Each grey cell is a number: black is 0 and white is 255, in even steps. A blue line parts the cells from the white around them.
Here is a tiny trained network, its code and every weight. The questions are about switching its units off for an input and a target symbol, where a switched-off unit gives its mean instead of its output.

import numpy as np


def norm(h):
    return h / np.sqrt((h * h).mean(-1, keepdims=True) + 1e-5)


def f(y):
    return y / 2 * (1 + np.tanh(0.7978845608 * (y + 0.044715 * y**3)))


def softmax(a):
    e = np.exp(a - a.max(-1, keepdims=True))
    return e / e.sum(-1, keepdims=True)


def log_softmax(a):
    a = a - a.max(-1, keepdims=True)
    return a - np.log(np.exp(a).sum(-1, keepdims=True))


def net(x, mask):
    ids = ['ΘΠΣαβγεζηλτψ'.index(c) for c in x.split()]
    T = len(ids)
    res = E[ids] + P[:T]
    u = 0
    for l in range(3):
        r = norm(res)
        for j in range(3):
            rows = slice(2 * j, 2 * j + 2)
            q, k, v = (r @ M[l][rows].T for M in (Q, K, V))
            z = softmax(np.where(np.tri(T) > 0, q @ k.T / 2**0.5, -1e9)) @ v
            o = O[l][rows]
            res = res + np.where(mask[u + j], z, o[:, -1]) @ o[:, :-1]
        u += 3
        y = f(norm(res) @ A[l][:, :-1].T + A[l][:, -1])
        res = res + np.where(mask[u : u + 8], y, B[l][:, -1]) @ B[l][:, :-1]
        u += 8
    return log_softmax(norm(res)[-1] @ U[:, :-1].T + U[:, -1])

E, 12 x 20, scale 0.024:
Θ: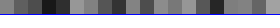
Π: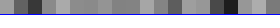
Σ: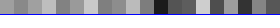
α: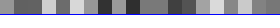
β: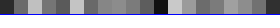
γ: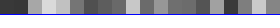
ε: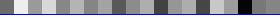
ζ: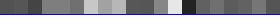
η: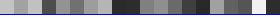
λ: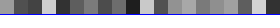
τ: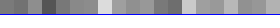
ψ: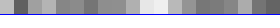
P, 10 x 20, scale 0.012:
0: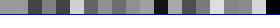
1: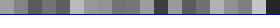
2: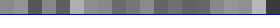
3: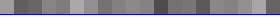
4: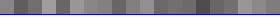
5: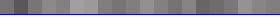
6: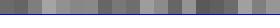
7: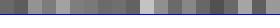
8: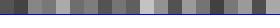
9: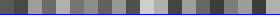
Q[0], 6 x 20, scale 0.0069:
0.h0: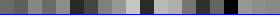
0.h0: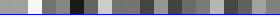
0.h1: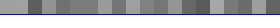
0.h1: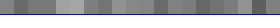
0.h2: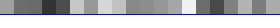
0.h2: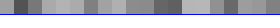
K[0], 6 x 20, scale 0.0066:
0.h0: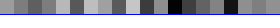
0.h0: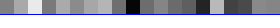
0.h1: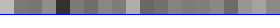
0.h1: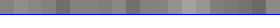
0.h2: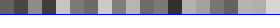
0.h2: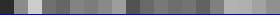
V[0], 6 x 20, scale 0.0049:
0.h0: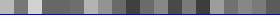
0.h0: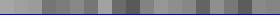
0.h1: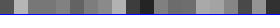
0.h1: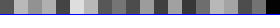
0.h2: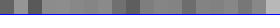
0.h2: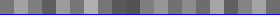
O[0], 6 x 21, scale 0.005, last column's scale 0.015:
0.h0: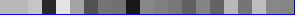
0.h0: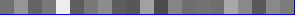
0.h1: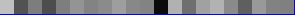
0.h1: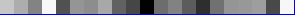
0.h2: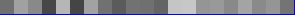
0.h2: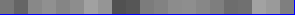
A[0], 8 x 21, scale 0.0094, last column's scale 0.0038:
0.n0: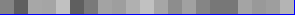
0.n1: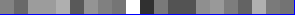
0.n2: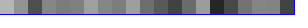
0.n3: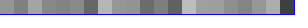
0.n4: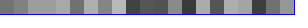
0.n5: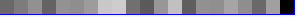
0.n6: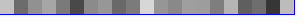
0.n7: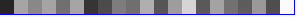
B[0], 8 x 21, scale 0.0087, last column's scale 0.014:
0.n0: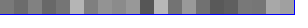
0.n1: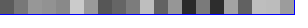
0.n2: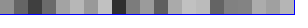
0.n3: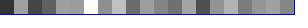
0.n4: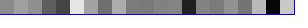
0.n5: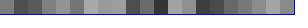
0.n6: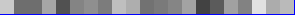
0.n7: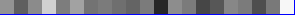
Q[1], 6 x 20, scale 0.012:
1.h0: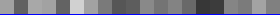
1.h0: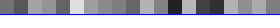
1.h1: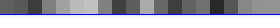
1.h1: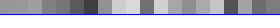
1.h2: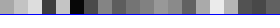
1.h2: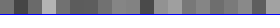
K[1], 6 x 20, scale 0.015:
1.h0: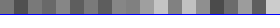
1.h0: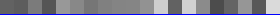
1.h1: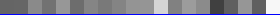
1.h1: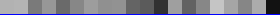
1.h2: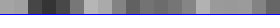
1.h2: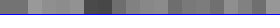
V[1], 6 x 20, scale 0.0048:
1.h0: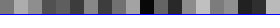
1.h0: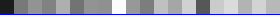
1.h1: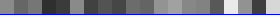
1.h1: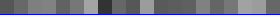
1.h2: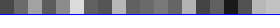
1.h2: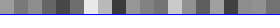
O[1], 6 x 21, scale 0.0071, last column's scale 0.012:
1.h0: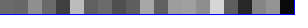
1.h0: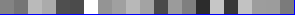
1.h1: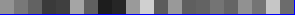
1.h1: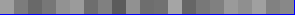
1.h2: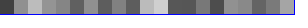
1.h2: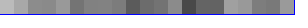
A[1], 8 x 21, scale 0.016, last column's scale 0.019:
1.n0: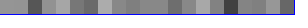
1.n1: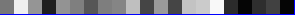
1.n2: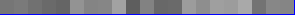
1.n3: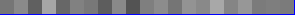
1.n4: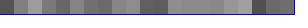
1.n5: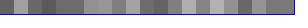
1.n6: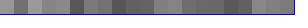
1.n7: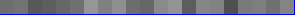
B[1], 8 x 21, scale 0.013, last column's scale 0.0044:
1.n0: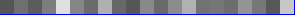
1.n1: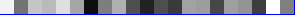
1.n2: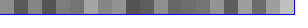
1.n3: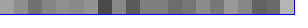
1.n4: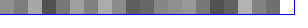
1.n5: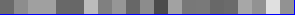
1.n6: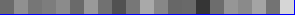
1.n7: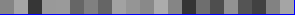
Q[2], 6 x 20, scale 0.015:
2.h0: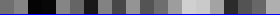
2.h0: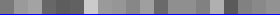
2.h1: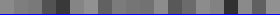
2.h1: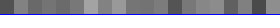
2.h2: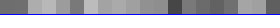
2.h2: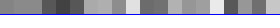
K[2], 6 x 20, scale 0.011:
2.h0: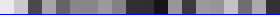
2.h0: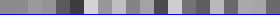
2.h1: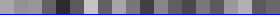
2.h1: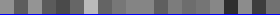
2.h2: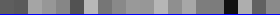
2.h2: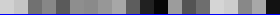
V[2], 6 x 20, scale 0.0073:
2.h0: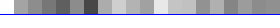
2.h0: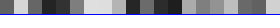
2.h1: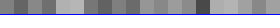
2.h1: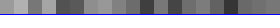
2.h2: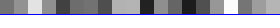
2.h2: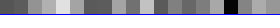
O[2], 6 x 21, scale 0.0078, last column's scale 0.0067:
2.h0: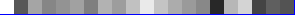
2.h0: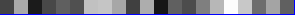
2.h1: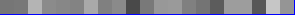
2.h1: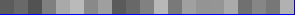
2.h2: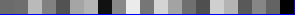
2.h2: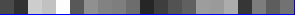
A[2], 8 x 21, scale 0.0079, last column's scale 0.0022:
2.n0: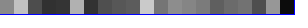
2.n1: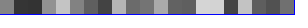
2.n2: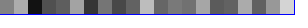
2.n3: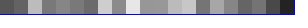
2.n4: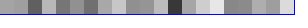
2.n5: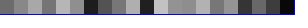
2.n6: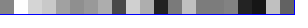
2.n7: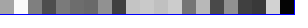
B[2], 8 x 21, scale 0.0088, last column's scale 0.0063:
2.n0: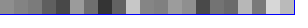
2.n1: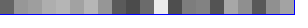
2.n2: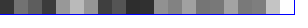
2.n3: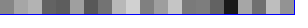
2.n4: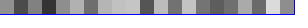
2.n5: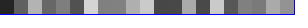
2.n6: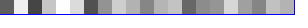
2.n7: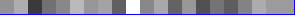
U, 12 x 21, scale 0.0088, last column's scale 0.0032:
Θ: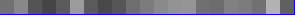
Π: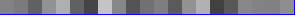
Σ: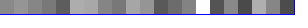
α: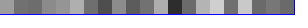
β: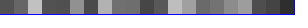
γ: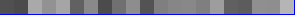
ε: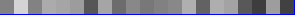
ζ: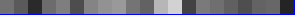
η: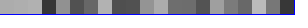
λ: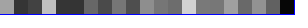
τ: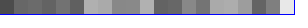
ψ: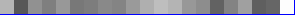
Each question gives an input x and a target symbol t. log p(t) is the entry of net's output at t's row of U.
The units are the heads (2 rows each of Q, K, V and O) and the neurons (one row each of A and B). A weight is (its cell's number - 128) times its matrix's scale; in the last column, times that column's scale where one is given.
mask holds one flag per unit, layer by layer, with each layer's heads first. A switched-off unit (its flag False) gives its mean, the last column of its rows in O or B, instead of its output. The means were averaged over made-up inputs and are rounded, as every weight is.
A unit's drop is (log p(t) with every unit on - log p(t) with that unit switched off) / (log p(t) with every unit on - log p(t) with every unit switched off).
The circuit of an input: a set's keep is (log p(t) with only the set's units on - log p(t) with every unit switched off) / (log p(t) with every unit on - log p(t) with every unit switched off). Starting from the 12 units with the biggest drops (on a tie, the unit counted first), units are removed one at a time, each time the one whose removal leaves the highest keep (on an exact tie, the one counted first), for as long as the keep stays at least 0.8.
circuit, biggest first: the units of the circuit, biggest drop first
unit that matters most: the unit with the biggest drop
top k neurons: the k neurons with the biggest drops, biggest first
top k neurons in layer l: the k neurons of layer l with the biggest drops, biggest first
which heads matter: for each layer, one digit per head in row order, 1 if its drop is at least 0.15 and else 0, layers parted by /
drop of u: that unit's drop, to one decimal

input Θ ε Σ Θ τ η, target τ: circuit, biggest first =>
(2.h0 0.n3)
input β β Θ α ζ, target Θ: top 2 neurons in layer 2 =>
(2.n0 2.n2)
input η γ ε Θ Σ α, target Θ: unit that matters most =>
2.h2
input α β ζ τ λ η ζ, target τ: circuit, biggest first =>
(2.h0 0.n3)
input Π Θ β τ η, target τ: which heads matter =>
000 / 000 / 100
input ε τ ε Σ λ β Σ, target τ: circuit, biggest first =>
(2.h0 0.n3)
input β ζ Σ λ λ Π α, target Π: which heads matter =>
000 / 000 / 001
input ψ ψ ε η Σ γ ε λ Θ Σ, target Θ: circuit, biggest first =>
(1.h1 2.h2)
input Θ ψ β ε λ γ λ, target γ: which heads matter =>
000 / 000 / 101
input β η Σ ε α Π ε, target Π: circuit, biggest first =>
(2.h2 0.n2)
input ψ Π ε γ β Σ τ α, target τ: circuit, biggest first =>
(2.h0 0.n3)
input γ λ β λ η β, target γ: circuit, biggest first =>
(2.h0 2.h2)
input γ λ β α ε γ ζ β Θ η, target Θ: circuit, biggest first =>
(1.h1 1.h0 2.n0)
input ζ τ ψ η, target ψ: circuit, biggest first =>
(2.h0)
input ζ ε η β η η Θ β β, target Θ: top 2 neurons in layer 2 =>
(2.n0 2.n2)
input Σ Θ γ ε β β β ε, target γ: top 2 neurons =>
(2.n5 0.n2)
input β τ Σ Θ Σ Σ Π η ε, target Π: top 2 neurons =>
(0.n2 1.n0)
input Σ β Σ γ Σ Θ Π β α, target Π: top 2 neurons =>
(0.n0 1.n0)
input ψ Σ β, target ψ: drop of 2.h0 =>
0.9
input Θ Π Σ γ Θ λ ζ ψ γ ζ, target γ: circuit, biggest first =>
(2.h0)
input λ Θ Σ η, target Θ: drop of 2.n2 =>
0.2
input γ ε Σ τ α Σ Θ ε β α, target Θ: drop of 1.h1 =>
0.4
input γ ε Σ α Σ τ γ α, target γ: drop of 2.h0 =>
0.4
